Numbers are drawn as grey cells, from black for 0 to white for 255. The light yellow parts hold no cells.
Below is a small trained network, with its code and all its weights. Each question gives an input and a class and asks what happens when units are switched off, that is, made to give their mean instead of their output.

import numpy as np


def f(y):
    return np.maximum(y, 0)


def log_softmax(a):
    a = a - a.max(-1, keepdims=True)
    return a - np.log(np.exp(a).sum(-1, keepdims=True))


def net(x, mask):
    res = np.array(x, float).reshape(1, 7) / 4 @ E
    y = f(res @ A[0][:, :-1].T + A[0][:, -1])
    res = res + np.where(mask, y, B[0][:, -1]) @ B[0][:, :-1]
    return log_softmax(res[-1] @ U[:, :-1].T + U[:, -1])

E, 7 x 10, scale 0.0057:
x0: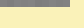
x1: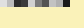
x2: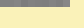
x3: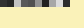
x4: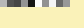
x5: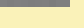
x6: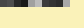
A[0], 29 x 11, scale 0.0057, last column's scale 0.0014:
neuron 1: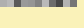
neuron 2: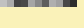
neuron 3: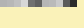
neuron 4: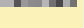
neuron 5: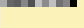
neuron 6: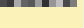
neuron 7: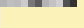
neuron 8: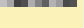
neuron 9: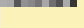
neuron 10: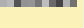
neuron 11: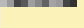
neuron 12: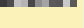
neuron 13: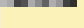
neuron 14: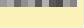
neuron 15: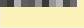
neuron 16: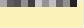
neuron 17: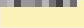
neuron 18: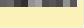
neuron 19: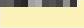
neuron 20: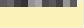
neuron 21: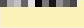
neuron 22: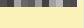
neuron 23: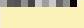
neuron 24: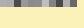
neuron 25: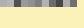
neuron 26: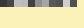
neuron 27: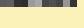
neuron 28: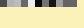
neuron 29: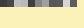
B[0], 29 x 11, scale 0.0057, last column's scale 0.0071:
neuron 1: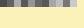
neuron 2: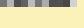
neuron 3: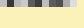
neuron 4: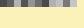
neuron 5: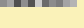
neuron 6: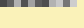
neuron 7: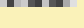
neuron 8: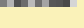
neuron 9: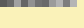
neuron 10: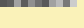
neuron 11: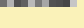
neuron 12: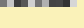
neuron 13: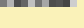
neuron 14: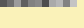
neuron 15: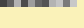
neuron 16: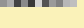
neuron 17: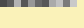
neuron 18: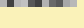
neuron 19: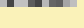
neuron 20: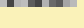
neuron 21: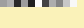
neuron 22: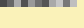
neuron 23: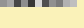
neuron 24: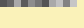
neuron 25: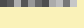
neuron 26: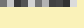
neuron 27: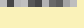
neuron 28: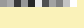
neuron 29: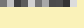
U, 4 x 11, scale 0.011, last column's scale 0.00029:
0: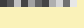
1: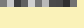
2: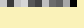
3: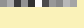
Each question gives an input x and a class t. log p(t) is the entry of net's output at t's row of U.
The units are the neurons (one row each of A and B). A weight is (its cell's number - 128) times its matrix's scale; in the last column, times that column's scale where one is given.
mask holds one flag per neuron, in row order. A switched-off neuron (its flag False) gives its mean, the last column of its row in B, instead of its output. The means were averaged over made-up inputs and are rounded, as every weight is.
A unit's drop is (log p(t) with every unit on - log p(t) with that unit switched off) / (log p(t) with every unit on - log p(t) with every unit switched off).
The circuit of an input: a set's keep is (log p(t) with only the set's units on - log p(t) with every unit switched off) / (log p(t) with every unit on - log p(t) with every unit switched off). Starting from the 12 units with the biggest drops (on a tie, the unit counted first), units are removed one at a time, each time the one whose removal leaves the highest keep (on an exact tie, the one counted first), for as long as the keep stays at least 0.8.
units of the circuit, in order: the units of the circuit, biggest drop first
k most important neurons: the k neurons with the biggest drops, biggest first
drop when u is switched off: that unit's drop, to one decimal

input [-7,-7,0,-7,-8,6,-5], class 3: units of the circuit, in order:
(neuron 21)
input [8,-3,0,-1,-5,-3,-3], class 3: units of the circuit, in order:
(neuron 21; neuron 28)
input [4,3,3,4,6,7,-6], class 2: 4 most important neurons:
(neuron 7; neuron 3; neuron 21; neuron 28)
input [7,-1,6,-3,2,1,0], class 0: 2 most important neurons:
(neuron 21; neuron 28)
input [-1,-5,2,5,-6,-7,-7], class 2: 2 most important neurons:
(neuron 3; neuron 7)
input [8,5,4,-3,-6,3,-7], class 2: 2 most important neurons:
(neuron 7; neuron 3)
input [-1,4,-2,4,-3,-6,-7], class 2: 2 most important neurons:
(neuron 7; neuron 3)
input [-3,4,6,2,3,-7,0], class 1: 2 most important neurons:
(neuron 21; neuron 28)
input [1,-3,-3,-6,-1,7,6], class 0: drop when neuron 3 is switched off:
0.2
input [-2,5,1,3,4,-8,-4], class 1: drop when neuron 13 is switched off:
0.1
